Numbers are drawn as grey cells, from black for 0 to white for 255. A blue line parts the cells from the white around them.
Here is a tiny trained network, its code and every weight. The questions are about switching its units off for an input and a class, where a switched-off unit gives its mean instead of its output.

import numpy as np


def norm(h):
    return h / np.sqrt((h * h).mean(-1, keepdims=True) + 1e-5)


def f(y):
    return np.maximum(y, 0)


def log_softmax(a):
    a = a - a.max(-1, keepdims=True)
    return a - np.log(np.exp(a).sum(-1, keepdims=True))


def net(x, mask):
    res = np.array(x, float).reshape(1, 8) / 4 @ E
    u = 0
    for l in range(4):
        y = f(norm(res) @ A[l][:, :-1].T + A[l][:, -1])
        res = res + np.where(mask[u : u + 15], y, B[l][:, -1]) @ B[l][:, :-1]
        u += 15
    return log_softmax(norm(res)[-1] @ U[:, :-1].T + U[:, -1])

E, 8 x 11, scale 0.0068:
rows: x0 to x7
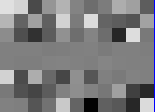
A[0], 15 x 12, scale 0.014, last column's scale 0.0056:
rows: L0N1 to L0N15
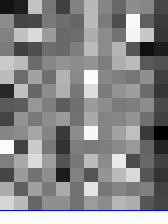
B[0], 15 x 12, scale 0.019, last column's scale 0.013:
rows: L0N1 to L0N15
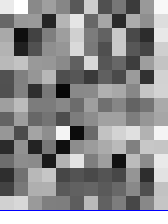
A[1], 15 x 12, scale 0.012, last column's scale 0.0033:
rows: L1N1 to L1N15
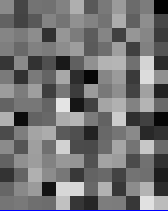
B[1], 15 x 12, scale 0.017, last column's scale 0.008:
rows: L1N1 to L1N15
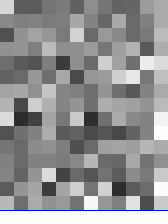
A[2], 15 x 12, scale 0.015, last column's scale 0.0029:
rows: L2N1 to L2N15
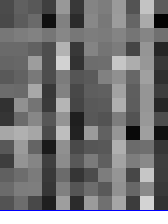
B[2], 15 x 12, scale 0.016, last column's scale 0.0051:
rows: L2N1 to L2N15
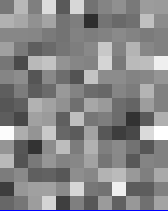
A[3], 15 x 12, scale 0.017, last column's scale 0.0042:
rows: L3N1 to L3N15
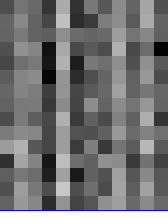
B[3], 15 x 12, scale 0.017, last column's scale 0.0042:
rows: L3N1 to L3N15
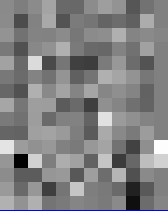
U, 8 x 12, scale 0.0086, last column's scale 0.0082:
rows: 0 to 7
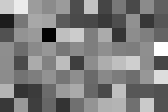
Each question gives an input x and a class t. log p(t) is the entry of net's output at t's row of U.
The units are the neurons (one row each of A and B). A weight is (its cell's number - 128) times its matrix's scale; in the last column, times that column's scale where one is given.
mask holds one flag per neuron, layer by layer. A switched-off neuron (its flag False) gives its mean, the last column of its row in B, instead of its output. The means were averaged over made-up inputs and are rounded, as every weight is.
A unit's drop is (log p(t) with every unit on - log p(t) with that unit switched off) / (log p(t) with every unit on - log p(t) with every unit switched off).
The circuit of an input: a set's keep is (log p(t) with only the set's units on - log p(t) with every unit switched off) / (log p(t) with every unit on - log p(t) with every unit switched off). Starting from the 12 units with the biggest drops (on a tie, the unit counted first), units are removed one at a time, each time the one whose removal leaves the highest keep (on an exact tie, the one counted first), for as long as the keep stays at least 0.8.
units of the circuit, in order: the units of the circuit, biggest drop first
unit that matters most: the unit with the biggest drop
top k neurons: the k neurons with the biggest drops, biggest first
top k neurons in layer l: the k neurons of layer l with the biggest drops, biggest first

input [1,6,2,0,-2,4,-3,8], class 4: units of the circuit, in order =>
L0N12, L0N1, L1N6
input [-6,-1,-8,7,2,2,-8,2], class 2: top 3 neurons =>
L0N12, L0N4, L1N14
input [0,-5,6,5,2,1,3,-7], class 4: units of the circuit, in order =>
L0N10
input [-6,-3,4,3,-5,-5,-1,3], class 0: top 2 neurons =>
L0N1, L0N11
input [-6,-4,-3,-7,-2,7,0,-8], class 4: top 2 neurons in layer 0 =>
L0N10, L0N7
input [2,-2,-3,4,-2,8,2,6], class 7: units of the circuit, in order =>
L0N11, L1N5
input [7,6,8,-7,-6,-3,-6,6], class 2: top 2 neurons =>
L0N1, L0N13
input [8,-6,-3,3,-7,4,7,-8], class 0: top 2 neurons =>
L0N15, L0N5
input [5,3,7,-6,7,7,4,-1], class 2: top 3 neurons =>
L0N2, L0N1, L0N7
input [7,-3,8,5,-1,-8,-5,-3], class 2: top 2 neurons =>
L0N2, L0N1
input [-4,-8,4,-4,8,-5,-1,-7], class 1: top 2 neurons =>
L0N13, L1N10
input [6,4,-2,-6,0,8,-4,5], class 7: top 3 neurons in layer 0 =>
L0N11, L0N1, L0N10
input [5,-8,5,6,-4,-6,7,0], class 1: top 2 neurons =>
L0N13, L0N3
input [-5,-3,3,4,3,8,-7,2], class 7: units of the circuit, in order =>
L0N11
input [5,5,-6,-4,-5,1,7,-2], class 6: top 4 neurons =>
L0N4, L0N2, L0N1, L0N13
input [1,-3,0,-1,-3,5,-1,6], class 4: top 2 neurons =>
L0N12, L0N13
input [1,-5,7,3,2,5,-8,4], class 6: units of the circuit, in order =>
L0N3, L1N9
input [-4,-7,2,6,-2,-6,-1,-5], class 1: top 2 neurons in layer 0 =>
L0N13, L0N11
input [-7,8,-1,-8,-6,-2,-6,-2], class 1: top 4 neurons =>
L0N6, L0N14, L0N15, L0N5
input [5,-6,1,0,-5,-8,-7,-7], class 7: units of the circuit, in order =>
L0N7
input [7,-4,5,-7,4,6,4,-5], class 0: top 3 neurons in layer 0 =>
L0N15, L0N5, L0N12
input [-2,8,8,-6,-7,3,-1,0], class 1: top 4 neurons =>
L0N6, L0N14, L0N12, L1N13
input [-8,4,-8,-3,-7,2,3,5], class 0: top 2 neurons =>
L0N1, L0N2
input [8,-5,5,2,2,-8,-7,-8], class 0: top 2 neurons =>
L0N5, L0N15
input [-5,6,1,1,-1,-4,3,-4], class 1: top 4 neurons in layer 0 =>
L0N6, L0N14, L0N15, L0N5
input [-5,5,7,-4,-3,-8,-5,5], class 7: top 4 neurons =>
L0N12, L1N5, L0N10, L0N7
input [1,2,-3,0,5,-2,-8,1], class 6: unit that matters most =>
L0N3
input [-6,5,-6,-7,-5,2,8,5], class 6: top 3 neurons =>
L0N10, L0N2, L1N9
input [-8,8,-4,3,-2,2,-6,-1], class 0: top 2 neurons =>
L0N1, L0N13
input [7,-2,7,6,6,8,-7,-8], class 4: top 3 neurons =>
L0N10, L0N1, L0N12
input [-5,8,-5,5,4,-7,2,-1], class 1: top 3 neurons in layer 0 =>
L0N6, L0N14, L0N11
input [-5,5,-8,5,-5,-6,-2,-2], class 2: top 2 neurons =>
L0N12, L0N13
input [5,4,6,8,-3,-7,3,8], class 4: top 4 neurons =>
L0N12, L0N1, L0N2, L0N13
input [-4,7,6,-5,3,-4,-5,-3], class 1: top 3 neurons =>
L0N6, L0N14, L0N12
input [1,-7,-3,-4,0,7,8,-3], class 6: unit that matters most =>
L0N4
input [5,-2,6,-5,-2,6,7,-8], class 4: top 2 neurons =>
L0N10, L0N12
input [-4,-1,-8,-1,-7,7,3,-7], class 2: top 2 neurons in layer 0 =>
L0N12, L0N7
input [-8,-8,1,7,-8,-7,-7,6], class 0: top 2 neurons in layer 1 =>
L1N9, L1N5
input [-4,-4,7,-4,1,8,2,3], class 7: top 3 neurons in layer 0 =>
L0N11, L0N12, L0N10
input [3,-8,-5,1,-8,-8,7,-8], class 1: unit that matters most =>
L0N13
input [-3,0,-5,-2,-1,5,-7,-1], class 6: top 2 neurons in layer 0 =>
L0N3, L0N2
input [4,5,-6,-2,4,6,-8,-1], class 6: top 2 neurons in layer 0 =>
L0N3, L0N2
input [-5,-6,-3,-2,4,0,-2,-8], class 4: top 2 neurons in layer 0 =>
L0N10, L0N6
